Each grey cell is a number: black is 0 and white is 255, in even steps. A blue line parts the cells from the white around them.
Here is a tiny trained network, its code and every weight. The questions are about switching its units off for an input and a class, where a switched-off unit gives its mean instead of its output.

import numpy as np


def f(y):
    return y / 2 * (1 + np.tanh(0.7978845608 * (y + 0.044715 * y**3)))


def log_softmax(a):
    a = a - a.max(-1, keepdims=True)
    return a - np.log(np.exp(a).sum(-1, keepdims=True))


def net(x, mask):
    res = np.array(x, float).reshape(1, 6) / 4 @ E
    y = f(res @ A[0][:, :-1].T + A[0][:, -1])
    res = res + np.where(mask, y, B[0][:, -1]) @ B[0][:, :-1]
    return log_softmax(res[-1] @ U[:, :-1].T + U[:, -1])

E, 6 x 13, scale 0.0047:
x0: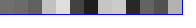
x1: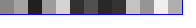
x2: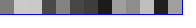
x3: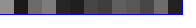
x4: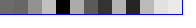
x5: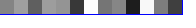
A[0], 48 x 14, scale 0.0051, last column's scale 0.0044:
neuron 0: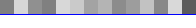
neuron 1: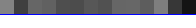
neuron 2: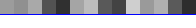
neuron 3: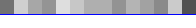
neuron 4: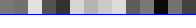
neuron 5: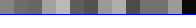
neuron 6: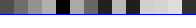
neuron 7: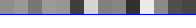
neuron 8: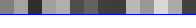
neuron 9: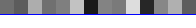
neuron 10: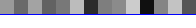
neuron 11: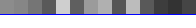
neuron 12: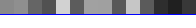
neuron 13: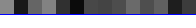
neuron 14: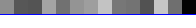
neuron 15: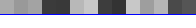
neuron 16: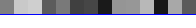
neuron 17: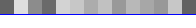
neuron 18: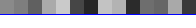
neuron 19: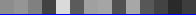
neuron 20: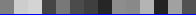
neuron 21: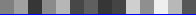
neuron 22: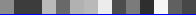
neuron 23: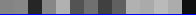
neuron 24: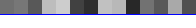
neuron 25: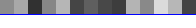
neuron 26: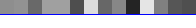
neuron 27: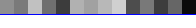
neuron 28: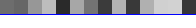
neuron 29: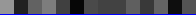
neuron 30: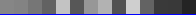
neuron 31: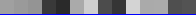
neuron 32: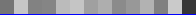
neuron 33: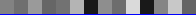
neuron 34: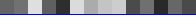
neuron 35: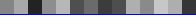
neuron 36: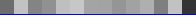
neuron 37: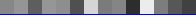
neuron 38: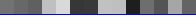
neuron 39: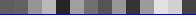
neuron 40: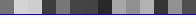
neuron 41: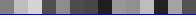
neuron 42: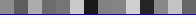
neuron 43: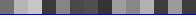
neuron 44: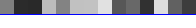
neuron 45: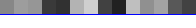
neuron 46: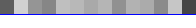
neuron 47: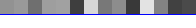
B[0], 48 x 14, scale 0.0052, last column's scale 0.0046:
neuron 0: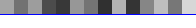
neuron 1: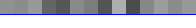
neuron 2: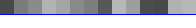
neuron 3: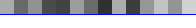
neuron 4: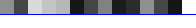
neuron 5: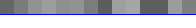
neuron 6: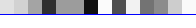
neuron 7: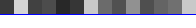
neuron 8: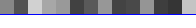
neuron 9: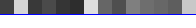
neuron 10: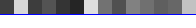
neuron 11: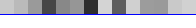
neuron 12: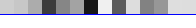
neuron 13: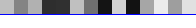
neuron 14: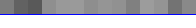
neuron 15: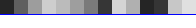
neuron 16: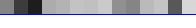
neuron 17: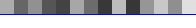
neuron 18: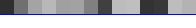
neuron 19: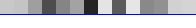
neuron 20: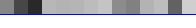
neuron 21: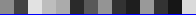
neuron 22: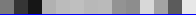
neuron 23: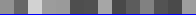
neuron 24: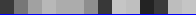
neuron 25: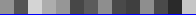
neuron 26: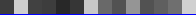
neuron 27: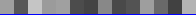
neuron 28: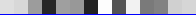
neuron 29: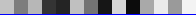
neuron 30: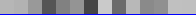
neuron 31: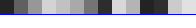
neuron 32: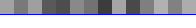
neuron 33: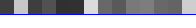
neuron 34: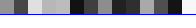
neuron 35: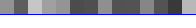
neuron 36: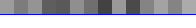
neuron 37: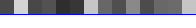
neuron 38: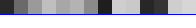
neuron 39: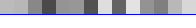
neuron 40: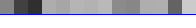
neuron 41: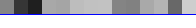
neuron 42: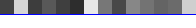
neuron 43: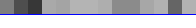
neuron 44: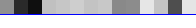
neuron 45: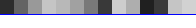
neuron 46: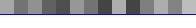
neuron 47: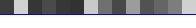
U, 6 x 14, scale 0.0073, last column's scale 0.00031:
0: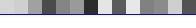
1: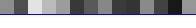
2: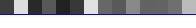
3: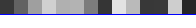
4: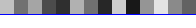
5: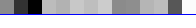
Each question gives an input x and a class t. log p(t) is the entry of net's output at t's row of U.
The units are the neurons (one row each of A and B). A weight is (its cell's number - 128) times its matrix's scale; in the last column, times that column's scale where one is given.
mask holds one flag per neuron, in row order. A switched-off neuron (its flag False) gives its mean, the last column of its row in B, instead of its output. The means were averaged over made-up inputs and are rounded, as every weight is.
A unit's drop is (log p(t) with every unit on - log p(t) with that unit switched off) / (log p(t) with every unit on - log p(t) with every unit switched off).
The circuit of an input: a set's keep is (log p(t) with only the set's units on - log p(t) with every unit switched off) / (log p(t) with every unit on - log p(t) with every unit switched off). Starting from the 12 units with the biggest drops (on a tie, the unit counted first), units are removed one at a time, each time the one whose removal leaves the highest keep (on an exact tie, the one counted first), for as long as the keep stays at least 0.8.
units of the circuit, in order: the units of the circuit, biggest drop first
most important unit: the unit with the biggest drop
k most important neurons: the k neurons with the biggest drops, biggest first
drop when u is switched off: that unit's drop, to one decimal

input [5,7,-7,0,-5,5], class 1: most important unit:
neuron 21
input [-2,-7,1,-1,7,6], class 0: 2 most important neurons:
(neuron 6; neuron 28)
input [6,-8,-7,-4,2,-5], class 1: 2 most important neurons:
(neuron 34; neuron 4)
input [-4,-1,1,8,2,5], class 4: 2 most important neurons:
(neuron 29; neuron 13)
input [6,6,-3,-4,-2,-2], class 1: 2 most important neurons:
(neuron 21; neuron 25)
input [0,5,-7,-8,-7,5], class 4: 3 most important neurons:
(neuron 17; neuron 0; neuron 3)
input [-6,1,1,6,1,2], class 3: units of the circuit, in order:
(neuron 31; neuron 15)
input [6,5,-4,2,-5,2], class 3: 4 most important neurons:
(neuron 38; neuron 24; neuron 18; neuron 6)
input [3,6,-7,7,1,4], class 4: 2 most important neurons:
(neuron 29; neuron 13)
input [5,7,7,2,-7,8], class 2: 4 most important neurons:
(neuron 47; neuron 26; neuron 7; neuron 37)
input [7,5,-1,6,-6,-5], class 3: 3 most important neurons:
(neuron 38; neuron 24; neuron 18)
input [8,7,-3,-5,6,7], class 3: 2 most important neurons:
(neuron 38; neuron 24)
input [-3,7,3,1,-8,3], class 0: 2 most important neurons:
(neuron 12; neuron 19)
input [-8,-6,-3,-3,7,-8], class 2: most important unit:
neuron 42
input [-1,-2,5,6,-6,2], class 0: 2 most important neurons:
(neuron 12; neuron 19)
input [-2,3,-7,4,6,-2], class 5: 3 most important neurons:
(neuron 22; neuron 44; neuron 12)
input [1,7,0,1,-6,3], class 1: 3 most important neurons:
(neuron 21; neuron 25; neuron 8)
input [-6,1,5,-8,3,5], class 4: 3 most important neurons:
(neuron 0; neuron 17; neuron 3)
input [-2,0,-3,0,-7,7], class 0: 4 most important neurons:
(neuron 12; neuron 19; neuron 11; neuron 30)
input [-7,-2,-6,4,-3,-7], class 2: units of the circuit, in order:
(neuron 9)
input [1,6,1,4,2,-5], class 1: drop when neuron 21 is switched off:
0.2
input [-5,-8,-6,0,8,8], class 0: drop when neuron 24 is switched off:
0.0
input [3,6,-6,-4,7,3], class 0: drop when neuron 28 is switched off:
0.3
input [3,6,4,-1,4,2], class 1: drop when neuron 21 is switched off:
0.1
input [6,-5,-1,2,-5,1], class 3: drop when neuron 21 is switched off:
0.1
